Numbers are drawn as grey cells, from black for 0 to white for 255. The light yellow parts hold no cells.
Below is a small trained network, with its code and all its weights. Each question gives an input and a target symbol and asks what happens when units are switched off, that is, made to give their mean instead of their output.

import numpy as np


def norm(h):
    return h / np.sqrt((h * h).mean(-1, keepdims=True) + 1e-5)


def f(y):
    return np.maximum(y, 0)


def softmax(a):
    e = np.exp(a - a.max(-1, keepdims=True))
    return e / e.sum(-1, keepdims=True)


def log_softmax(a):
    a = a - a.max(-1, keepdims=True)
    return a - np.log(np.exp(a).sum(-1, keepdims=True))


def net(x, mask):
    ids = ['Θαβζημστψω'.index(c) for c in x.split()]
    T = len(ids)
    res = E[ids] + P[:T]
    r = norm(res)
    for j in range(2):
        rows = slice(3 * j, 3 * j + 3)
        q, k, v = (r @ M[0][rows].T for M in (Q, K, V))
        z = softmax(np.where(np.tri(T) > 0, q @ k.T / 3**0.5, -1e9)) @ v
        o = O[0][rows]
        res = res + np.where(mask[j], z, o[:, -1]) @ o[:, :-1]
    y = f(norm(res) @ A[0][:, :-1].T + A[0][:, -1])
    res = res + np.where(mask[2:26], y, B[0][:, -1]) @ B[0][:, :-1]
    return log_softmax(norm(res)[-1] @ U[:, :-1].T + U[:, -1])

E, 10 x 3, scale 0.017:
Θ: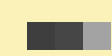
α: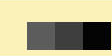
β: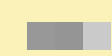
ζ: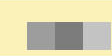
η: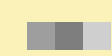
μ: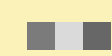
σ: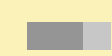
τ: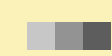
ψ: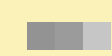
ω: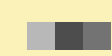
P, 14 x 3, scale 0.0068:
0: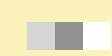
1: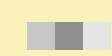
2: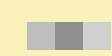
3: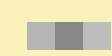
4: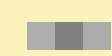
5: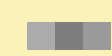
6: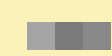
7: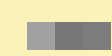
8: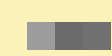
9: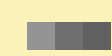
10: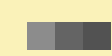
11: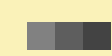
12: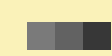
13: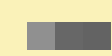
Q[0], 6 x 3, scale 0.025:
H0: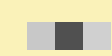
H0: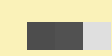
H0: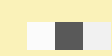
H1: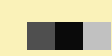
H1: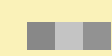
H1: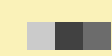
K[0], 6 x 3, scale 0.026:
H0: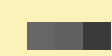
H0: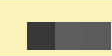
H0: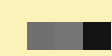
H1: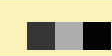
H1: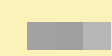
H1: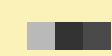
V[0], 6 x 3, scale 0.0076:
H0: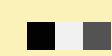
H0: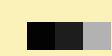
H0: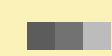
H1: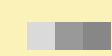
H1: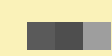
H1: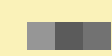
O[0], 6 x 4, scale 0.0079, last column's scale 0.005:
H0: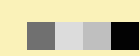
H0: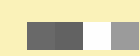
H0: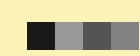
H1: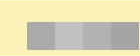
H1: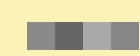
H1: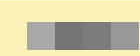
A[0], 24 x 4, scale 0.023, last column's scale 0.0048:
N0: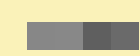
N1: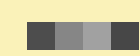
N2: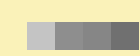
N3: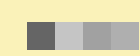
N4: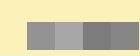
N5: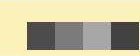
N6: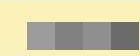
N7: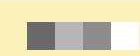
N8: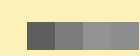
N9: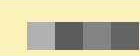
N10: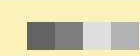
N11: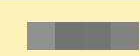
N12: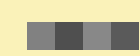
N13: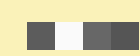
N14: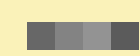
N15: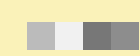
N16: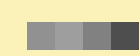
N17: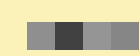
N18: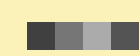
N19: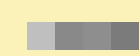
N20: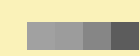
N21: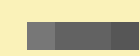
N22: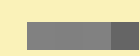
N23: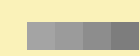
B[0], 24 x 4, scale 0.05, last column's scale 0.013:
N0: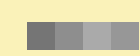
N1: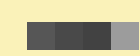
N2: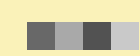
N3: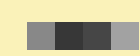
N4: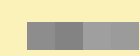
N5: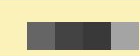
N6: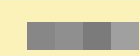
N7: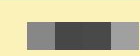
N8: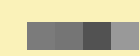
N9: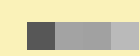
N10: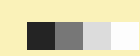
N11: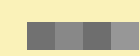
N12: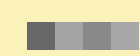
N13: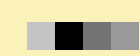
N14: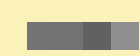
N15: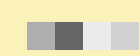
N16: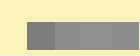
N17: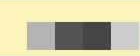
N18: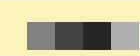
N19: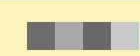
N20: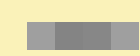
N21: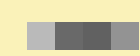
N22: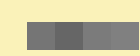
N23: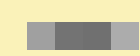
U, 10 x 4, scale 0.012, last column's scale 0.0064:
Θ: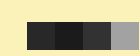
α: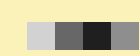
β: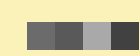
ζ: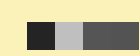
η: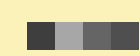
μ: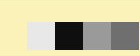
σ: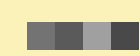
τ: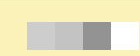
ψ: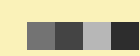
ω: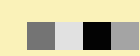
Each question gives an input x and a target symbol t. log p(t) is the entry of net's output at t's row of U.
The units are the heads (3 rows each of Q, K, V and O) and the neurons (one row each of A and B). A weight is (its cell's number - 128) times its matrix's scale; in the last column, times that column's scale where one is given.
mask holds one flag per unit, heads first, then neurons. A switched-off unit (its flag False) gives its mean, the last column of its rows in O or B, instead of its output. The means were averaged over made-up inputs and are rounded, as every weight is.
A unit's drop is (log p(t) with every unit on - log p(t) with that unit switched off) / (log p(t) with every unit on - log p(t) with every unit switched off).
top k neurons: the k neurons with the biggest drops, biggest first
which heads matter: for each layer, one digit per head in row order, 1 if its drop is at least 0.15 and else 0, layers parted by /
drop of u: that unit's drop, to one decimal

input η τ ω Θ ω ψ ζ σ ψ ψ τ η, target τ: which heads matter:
11
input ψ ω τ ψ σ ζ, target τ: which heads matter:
11
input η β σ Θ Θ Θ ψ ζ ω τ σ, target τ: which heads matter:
10
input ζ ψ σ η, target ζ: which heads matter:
10
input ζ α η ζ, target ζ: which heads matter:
00
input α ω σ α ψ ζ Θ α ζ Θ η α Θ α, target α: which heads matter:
00
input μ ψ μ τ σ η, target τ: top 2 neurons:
N15, N10
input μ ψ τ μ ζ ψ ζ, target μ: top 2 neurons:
N15, N13
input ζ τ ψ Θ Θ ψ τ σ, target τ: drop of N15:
0.1
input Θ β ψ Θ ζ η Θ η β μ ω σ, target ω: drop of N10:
0.2
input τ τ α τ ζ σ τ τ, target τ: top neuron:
N10
